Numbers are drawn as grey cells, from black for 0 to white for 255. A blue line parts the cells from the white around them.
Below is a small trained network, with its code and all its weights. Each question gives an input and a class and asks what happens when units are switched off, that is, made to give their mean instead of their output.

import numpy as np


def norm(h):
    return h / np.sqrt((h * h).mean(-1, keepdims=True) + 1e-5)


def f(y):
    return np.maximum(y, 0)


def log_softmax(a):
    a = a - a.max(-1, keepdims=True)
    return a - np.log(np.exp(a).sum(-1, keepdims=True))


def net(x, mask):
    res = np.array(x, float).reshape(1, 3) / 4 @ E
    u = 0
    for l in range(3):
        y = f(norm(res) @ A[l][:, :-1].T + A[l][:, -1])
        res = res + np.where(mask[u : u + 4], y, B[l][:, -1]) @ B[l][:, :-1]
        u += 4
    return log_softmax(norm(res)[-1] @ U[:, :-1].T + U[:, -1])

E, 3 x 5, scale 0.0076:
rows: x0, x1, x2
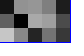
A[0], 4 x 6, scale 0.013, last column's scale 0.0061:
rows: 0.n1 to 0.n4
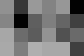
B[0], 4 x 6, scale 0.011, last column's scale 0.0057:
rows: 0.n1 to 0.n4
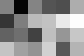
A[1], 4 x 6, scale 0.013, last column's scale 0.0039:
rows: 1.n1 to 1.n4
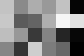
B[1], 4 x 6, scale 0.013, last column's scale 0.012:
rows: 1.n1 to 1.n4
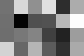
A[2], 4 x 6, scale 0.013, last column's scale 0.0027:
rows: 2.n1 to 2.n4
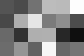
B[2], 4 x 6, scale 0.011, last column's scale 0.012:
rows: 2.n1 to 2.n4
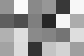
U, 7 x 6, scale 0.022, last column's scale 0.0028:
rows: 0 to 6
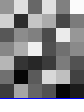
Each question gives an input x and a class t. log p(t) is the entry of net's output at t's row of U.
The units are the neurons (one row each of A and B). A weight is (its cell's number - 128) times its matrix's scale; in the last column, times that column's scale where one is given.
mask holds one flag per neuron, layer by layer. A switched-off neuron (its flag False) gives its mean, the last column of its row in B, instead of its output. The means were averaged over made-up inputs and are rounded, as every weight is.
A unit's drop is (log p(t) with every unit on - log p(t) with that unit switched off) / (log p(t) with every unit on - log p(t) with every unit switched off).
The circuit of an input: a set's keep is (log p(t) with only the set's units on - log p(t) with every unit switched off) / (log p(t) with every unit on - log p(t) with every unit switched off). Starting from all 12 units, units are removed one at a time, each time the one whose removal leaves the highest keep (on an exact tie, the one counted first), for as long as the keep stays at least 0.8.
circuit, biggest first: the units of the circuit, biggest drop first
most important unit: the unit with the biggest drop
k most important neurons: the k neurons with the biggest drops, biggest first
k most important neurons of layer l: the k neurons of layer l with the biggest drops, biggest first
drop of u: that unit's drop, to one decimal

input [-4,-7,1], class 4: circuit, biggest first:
[1.n2]
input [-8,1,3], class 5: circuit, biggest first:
[1.n2 1.n1]
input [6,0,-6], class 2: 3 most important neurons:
[2.n2 1.n2 0.n1]
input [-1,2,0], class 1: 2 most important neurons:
[0.n1 2.n1]
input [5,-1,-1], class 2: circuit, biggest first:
[1.n2 2.n2 2.n1]
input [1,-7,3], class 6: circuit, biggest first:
[0.n2 1.n3]
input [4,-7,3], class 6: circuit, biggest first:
[0.n2 1.n3]
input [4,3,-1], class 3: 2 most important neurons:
[0.n3 1.n1]
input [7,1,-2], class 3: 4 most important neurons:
[1.n2 0.n3 1.n1 0.n2]
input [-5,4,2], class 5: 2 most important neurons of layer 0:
[0.n2 0.n3]
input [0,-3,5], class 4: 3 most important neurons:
[2.n1 0.n3 1.n1]
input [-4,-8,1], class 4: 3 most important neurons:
[0.n2 2.n3 1.n2]
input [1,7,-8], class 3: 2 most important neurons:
[1.n2 2.n3]
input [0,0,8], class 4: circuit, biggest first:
[1.n1]
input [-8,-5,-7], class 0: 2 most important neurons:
[1.n1 2.n1]
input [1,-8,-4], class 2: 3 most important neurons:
[0.n3 1.n2 0.n2]
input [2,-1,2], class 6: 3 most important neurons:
[1.n3 0.n2 1.n1]
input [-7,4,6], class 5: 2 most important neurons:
[1.n2 0.n2]
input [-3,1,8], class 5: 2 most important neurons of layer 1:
[1.n2 1.n4]
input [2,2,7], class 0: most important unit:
2.n1
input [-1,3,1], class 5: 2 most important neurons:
[0.n2 1.n2]
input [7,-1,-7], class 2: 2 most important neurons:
[2.n2 1.n2]
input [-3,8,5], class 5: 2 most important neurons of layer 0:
[0.n2 0.n3]
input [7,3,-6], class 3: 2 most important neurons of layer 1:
[1.n2 1.n4]
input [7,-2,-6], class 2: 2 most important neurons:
[2.n2 1.n2]
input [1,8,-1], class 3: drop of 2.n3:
0.2
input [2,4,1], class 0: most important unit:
2.n1
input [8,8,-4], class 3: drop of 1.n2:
0.1
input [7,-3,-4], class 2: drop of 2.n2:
0.2
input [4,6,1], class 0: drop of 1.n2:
0.1
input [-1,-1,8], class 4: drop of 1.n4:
0.0
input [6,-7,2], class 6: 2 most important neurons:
[0.n2 1.n2]
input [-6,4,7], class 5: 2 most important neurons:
[1.n2 0.n2]
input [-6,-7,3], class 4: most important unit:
0.n2
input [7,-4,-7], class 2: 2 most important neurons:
[2.n2 1.n2]
